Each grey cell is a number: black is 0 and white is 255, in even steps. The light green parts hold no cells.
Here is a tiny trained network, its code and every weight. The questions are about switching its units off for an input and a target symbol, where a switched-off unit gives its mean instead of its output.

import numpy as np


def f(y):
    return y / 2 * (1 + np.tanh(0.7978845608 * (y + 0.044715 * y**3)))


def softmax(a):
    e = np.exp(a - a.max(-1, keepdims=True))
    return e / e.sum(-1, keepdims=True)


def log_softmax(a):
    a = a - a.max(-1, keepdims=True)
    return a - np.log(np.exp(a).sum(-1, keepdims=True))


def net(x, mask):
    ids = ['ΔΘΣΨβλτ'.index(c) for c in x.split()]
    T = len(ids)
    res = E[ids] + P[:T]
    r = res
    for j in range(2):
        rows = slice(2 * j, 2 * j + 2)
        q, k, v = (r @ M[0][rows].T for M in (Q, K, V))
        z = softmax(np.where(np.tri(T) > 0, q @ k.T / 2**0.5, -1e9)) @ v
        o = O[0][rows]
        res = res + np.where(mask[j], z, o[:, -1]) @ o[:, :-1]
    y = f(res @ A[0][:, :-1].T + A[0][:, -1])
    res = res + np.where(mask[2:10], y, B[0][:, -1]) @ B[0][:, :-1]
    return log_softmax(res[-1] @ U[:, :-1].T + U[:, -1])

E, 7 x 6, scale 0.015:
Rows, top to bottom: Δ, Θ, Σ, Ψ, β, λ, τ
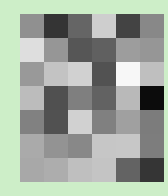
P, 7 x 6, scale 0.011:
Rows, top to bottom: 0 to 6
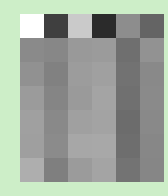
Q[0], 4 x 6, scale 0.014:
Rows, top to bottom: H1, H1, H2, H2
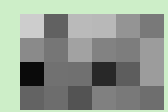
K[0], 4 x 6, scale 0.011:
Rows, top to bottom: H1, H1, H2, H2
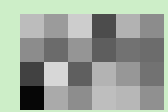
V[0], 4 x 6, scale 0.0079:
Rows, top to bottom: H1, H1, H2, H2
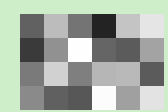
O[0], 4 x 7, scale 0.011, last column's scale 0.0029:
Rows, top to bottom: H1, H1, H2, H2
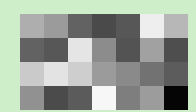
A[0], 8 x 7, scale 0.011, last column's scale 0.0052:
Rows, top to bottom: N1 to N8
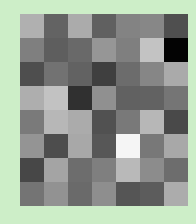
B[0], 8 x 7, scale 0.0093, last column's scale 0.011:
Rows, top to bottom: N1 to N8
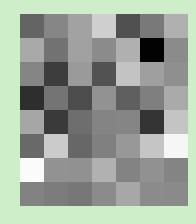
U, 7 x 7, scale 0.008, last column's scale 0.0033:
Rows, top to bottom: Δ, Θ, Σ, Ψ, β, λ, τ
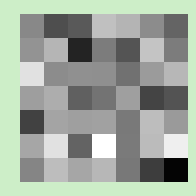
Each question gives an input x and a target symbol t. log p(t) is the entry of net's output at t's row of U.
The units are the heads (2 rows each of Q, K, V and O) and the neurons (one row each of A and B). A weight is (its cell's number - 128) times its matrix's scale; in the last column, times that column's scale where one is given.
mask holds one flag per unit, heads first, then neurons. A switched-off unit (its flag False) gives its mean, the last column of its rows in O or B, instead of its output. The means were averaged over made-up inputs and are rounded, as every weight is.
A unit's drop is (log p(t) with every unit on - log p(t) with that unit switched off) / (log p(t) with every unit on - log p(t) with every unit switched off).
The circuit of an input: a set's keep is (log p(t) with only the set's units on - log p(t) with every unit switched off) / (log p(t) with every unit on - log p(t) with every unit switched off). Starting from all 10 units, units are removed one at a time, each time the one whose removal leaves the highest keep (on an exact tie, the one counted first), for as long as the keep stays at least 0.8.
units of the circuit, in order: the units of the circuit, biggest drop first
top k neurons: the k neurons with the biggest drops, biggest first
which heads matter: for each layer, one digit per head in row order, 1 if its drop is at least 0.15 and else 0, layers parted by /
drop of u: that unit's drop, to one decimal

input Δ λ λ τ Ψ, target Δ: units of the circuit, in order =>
[H2]
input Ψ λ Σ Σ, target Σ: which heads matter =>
01
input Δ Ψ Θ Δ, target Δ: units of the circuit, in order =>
[H2 N6]
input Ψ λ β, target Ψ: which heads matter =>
11
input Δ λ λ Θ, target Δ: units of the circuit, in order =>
[H2 N6]
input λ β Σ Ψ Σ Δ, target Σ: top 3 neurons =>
[N6 N2 N4]
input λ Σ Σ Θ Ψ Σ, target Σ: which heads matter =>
10
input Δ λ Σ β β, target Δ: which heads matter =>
01
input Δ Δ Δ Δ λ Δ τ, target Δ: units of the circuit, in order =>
[H2 H1]
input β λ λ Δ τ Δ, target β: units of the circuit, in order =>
[H1 H2]
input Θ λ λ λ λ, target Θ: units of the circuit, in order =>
[H1 H2 N4]
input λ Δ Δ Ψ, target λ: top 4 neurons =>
[N6 N5 N3 N2]
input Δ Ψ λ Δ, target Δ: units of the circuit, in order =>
[H2 H1]
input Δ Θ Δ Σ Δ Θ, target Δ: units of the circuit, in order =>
[H2]
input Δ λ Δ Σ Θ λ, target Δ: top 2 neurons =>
[N2 N6]
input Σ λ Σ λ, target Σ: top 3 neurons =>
[N5 N6 N4]
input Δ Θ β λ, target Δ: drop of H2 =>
1.3
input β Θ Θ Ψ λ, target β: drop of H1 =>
0.5
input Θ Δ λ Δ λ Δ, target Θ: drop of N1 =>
0.1
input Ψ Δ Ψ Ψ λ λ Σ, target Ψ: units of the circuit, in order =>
[H2]
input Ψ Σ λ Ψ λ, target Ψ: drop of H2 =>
1.2
